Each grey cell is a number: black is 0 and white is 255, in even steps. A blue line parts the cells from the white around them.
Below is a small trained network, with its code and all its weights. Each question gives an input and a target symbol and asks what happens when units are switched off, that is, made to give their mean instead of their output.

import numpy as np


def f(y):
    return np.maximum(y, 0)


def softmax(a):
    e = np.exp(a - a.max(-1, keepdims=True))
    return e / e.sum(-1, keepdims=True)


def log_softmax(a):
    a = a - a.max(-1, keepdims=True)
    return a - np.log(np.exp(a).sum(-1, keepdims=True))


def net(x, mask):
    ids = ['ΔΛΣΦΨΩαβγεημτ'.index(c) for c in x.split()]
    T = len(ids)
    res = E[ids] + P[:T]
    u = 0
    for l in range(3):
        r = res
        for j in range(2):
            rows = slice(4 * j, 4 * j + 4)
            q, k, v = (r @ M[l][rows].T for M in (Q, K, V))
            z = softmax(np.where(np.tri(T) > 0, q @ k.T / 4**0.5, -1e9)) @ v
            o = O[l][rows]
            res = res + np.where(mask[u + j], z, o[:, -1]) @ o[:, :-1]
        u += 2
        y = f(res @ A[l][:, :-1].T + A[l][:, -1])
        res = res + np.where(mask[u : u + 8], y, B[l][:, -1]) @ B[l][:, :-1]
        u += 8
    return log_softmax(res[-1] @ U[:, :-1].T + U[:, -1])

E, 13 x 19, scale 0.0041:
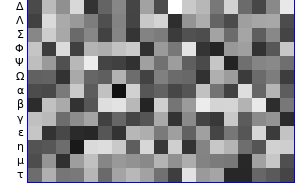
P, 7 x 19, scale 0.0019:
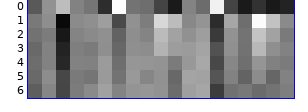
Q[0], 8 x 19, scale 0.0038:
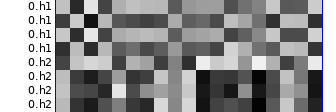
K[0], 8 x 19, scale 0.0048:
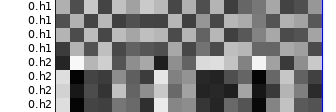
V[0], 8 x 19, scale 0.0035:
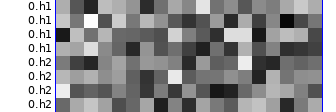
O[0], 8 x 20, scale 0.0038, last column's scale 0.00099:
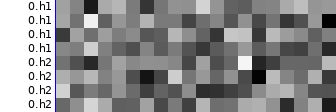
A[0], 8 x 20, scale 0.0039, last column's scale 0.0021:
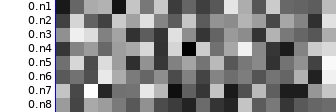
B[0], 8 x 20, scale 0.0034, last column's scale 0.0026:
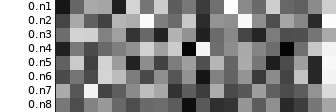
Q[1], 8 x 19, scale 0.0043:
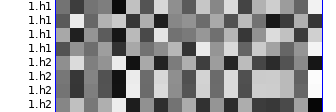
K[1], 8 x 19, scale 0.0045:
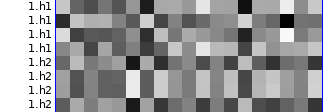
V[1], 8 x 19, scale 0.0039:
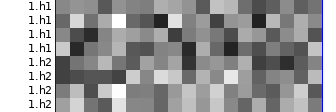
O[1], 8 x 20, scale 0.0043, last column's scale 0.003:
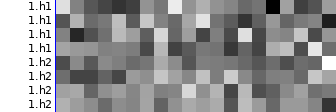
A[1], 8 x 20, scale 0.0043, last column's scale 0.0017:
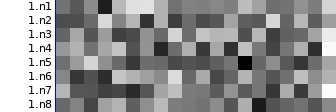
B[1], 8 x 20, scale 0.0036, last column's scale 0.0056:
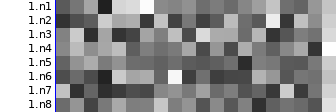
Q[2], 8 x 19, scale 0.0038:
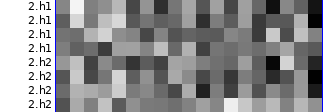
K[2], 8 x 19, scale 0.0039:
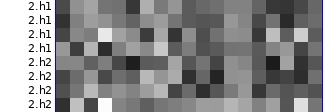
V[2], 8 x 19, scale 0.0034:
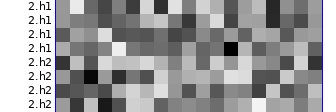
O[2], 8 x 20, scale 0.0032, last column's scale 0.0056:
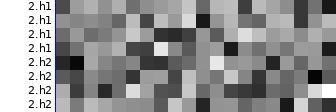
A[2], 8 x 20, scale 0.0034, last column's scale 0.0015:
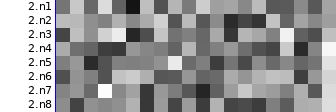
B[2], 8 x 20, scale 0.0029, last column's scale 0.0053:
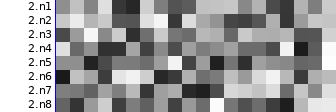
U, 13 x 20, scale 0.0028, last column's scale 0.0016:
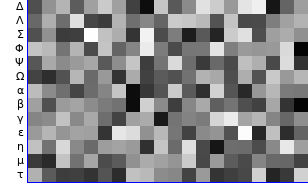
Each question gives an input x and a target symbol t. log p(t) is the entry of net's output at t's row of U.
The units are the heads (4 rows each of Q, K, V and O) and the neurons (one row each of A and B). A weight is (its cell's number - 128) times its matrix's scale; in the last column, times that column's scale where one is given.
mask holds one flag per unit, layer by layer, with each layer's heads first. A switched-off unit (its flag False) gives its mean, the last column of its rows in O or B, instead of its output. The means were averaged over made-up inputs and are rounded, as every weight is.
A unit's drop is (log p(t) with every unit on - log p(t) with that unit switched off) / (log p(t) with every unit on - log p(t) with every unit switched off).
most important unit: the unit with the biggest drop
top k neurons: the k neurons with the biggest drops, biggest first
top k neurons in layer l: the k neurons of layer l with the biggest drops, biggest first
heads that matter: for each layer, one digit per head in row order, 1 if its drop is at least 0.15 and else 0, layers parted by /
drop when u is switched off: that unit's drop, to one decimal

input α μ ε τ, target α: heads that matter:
10 / 01 / 10
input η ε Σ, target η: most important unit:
2.h2
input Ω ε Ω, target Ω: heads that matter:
11 / 11 / 00
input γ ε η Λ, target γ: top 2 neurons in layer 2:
2.n3, 2.n7
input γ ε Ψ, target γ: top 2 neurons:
2.n3, 1.n4
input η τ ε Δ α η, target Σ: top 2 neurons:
1.n6, 0.n4
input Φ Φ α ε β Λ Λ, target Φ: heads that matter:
10 / 11 / 01
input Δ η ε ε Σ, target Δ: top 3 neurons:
0.n4, 1.n3, 2.n6
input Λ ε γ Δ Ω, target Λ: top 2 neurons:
0.n3, 2.n1
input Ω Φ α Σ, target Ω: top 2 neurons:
1.n2, 0.n8
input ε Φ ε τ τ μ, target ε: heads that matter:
00 / 01 / 01
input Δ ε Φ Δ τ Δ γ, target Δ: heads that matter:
01 / 01 / 10
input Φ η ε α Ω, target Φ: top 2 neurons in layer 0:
0.n7, 0.n5
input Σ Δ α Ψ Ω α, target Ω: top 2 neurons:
1.n2, 0.n1
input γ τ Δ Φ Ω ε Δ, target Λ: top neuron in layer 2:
2.n1
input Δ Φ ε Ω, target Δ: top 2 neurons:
0.n4, 1.n3
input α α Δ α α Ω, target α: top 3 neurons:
0.n1, 1.n2, 0.n5
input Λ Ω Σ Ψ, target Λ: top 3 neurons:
0.n3, 2.n1, 1.n3
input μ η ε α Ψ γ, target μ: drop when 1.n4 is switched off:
0.1
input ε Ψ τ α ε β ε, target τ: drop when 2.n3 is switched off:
0.0
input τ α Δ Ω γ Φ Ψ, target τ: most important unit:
0.h1
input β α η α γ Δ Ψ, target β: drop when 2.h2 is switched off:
0.3
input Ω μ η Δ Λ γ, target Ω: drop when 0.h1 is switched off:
0.4
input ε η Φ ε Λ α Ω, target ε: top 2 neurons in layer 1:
1.n7, 1.n4
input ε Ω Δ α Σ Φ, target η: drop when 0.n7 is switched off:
0.4
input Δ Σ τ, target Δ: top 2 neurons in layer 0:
0.n4, 0.n2
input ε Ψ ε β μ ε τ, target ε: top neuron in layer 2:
2.n2
